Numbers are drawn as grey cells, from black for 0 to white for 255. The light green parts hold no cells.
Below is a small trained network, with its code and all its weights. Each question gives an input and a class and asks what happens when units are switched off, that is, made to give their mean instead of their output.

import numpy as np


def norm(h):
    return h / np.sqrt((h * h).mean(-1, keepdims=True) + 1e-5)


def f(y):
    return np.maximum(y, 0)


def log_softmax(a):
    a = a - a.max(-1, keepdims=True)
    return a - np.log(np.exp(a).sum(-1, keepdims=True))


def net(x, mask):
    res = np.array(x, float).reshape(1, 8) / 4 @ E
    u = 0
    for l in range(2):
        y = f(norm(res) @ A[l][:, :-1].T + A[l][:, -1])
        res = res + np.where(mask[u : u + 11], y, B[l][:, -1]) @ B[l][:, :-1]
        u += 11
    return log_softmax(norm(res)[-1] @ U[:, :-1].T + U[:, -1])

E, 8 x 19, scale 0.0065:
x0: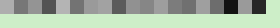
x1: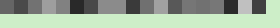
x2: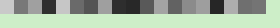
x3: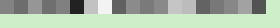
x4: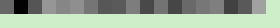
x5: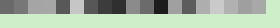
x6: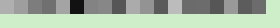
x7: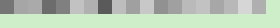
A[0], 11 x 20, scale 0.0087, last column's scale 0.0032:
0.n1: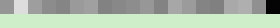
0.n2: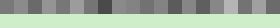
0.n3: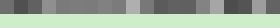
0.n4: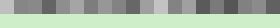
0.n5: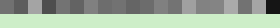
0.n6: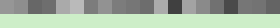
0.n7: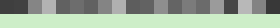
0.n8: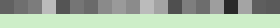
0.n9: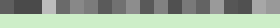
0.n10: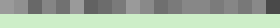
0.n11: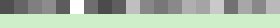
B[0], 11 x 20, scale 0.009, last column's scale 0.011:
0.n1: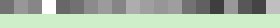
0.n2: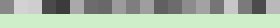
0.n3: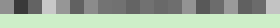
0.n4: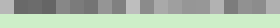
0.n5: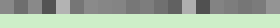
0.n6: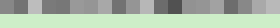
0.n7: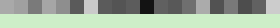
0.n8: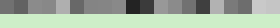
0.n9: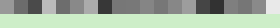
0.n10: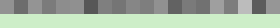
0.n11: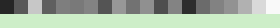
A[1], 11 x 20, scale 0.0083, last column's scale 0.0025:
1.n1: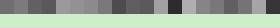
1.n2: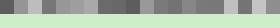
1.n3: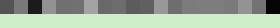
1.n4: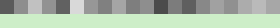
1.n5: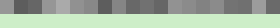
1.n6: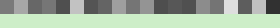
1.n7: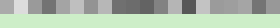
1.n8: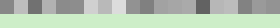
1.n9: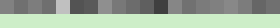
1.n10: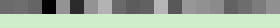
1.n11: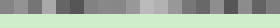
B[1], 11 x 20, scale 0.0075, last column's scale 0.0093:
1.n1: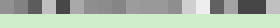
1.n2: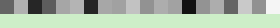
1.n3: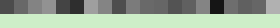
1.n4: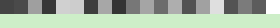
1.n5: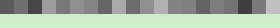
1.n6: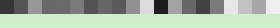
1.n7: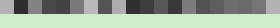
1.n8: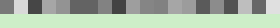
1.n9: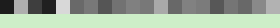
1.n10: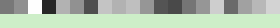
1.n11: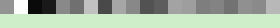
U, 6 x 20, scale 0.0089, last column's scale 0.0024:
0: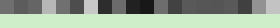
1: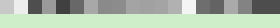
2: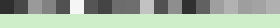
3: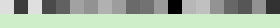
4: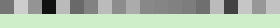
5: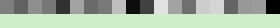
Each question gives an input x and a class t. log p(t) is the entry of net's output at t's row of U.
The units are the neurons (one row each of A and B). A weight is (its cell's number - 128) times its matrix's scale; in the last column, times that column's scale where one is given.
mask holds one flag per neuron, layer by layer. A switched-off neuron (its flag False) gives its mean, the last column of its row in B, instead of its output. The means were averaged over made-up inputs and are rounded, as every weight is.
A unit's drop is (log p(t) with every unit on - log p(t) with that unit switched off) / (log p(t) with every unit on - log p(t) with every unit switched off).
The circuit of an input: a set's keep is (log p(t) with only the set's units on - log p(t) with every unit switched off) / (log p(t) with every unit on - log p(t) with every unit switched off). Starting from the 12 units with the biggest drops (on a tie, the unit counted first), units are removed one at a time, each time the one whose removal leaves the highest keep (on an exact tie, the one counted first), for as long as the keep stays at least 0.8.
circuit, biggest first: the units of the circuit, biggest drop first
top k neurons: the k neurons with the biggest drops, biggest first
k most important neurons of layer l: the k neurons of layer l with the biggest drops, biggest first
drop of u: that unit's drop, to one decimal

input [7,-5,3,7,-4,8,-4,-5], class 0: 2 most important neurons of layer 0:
[0.n11 0.n6]
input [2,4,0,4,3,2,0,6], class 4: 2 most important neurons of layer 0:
[0.n9 0.n3]
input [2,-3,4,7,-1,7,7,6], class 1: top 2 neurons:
[0.n1 0.n11]
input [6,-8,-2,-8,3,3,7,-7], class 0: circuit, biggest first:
[0.n3 1.n4]
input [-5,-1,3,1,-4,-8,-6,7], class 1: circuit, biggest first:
[0.n11]
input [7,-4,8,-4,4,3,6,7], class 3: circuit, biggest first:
[0.n11 1.n7 0.n9]
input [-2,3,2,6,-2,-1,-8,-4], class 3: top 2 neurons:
[1.n10 0.n9]
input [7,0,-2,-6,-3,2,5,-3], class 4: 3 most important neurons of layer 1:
[1.n9 1.n7 1.n3]
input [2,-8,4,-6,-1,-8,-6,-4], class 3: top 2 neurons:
[0.n11 0.n4]
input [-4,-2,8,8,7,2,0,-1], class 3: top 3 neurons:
[0.n11 1.n1 1.n8]
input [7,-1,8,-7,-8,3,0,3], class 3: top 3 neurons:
[0.n11 1.n7 0.n9]
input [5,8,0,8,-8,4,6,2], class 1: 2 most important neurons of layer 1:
[1.n4 1.n2]
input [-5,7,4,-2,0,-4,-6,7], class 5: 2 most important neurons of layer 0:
[0.n7 0.n8]
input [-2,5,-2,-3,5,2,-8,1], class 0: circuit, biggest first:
[0.n7]
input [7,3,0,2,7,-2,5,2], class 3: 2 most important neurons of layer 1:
[1.n10 1.n2]
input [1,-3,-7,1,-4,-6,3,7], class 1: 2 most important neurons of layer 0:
[0.n1 0.n11]
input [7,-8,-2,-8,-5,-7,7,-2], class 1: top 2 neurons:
[0.n11 1.n4]
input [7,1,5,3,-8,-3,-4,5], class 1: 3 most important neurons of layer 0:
[0.n1 0.n11 0.n8]
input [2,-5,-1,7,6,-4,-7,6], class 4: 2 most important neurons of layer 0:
[0.n9 0.n4]
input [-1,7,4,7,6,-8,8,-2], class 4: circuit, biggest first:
[1.n10]
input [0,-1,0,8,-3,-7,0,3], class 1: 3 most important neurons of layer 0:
[0.n1 0.n11 0.n8]
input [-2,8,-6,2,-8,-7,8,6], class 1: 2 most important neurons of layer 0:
[0.n1 0.n11]
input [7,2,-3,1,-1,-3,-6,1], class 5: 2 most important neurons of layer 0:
[0.n8 0.n7]
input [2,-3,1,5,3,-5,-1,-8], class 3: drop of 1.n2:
0.2
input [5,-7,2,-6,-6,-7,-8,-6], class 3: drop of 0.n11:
0.2
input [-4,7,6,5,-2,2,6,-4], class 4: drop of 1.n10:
0.1
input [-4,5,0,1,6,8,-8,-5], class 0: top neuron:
[0.n7]
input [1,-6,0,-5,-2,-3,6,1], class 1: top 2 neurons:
[0.n11 0.n1]
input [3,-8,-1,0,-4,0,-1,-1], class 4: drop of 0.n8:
-0.1
